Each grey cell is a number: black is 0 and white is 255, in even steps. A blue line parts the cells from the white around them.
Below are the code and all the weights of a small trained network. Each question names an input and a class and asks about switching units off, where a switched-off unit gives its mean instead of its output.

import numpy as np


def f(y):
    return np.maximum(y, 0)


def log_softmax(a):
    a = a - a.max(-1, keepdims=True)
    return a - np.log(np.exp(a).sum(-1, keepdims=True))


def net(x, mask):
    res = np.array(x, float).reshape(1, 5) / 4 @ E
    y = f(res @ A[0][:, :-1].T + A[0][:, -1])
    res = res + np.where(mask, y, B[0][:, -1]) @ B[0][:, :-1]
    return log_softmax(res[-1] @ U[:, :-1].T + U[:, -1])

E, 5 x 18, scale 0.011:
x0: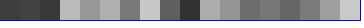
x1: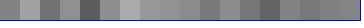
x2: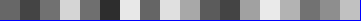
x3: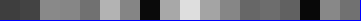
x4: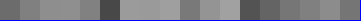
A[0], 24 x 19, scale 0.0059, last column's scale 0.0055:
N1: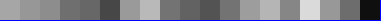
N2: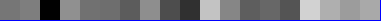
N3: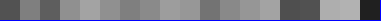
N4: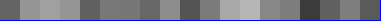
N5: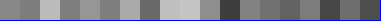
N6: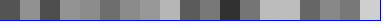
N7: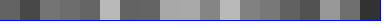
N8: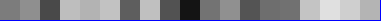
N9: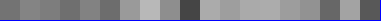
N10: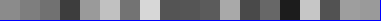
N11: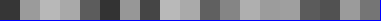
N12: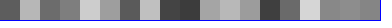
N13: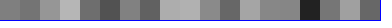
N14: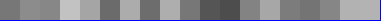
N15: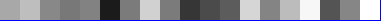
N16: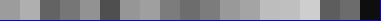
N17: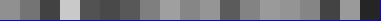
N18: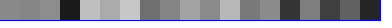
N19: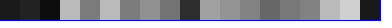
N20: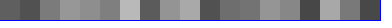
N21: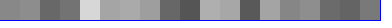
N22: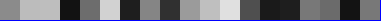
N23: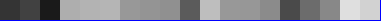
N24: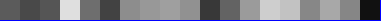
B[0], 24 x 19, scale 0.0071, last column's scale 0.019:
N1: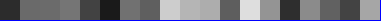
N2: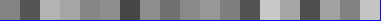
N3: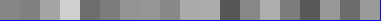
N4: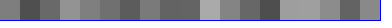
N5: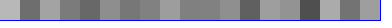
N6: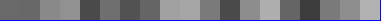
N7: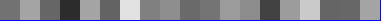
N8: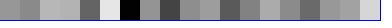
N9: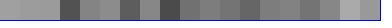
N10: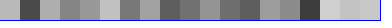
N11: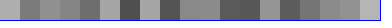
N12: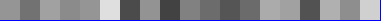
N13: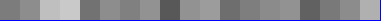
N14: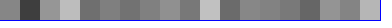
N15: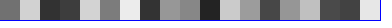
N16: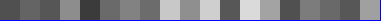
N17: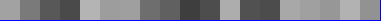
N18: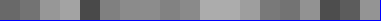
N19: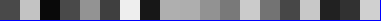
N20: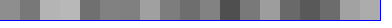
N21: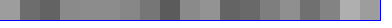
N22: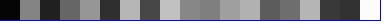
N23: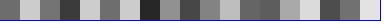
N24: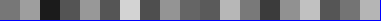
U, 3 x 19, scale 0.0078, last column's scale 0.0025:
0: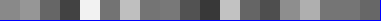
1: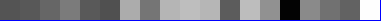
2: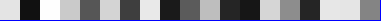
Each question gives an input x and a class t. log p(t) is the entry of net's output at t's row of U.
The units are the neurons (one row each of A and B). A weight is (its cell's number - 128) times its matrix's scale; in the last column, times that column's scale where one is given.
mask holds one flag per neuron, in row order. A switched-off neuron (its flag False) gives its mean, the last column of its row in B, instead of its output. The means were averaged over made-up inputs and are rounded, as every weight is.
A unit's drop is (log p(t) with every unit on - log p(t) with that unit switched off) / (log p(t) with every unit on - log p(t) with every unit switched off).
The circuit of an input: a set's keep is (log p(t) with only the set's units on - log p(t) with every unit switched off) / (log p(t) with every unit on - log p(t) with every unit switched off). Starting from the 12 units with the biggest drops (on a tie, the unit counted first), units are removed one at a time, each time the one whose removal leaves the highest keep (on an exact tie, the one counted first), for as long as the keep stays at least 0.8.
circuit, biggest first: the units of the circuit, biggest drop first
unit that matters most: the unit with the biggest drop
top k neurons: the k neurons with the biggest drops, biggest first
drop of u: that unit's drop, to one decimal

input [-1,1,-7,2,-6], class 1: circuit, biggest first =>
[N15]
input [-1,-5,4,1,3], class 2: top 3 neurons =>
[N22; N19; N15]
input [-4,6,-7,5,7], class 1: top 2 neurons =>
[N15; N23]
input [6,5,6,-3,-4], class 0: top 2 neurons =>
[N23; N24]
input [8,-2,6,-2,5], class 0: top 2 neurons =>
[N23; N24]
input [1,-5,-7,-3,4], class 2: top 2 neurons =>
[N10; N12]
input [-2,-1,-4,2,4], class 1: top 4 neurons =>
[N15; N23; N24; N22]
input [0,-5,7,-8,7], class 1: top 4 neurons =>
[N1; N16; N6; N23]
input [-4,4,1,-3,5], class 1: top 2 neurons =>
[N23; N1]
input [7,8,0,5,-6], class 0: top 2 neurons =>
[N23; N1]
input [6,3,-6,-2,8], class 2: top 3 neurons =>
[N8; N10; N12]
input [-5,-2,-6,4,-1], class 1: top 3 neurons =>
[N15; N23; N22]
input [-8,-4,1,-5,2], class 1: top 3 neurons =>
[N1; N16; N23]
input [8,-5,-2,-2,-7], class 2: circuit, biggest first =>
[N8]
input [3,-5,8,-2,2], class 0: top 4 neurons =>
[N24; N17; N23; N15]
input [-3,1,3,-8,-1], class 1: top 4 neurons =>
[N1; N16; N23; N6]
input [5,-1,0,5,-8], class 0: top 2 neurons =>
[N23; N1]
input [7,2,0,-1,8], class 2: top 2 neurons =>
[N8; N22]
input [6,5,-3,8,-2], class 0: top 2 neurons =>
[N23; N7]
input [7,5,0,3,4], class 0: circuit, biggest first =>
[N23]
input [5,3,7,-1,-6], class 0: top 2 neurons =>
[N23; N24]
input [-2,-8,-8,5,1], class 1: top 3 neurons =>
[N15; N23; N22]
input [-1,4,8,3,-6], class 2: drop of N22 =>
0.2
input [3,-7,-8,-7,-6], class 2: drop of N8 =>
0.1
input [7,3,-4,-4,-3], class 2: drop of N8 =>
0.4
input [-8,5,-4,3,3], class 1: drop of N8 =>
0.0
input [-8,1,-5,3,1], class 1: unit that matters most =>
N15
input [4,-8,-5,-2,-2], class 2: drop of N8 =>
0.1
